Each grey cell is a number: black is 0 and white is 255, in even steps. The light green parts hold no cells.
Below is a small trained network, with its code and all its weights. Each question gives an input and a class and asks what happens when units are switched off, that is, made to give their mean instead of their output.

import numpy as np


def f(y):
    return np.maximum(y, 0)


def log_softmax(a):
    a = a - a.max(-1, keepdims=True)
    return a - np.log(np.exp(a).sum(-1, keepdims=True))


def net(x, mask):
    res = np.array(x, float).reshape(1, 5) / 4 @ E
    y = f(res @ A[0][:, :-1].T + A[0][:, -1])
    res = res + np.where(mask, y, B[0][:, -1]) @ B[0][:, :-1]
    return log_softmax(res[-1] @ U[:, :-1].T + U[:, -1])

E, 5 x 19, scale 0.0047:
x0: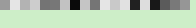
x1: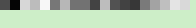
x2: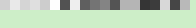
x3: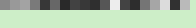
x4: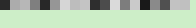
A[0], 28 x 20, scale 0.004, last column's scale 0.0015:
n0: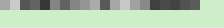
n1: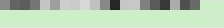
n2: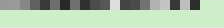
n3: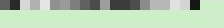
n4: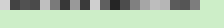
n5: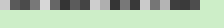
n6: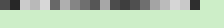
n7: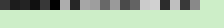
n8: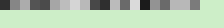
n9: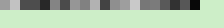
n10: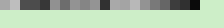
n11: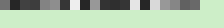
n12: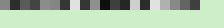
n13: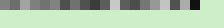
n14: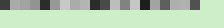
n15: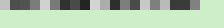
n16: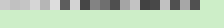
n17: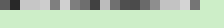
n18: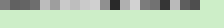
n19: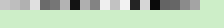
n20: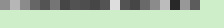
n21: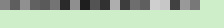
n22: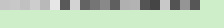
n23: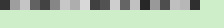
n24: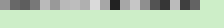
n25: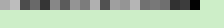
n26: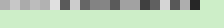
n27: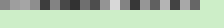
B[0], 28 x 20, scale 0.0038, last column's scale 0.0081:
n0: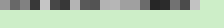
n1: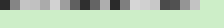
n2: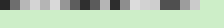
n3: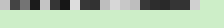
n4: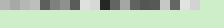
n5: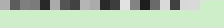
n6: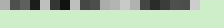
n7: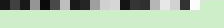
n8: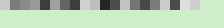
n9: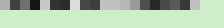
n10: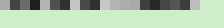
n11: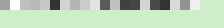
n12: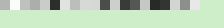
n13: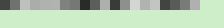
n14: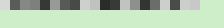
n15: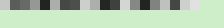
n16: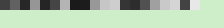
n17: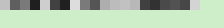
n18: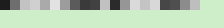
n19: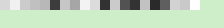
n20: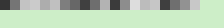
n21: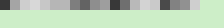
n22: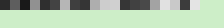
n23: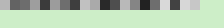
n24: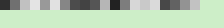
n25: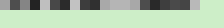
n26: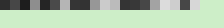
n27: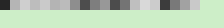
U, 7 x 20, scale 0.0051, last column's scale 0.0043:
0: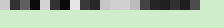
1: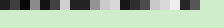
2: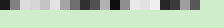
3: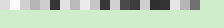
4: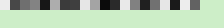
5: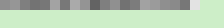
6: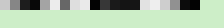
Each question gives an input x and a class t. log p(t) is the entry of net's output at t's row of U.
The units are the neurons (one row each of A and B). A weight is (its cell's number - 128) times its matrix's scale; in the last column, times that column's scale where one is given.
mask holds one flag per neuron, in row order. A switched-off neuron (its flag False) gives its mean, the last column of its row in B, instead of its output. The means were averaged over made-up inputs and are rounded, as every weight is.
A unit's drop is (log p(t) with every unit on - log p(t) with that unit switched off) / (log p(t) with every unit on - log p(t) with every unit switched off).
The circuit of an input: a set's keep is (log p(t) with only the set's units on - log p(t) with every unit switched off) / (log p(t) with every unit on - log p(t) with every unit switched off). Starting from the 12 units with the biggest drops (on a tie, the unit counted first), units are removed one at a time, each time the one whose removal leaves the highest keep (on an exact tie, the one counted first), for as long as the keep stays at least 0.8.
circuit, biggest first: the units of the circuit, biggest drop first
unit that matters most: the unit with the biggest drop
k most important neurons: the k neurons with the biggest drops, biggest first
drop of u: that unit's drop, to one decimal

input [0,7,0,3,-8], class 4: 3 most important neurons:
(n15 n5 n4)
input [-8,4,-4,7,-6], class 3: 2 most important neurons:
(n12 n11)
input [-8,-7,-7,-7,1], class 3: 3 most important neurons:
(n11 n12 n3)
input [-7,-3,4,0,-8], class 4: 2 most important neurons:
(n15 n5)
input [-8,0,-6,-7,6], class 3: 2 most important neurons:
(n11 n12)
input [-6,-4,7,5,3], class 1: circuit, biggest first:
(n16)
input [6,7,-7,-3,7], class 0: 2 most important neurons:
(n17 n6)
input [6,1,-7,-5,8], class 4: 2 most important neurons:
(n23 n14)
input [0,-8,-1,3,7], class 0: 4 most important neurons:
(n9 n10 n0 n25)
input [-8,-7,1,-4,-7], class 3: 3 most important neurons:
(n11 n12 n4)
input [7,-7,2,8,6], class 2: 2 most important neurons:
(n27 n20)
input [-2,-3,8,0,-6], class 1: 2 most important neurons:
(n16 n22)
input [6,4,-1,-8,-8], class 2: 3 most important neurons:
(n24 n1 n18)
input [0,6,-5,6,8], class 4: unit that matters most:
n23
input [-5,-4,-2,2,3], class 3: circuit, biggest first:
(n11 n12)
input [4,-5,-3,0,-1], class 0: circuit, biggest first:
(n0 n10)
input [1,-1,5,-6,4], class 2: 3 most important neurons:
(n7 n1 n18)
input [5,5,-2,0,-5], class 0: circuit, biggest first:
(n3 n17)
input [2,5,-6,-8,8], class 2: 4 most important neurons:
(n18 n1 n24 n15)
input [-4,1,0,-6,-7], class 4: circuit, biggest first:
(n15)
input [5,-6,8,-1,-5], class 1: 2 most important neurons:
(n22 n16)
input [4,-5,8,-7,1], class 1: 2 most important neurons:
(n22 n16)
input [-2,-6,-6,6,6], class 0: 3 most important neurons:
(n9 n10 n25)
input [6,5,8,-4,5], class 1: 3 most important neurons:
(n22 n16 n26)
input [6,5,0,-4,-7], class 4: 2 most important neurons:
(n5 n15)
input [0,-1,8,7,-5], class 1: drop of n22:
0.5
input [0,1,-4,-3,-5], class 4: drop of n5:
0.3
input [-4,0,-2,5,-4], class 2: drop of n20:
0.1
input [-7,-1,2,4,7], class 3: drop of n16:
0.0
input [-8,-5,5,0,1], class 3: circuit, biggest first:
(n11)
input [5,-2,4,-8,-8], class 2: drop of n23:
0.3
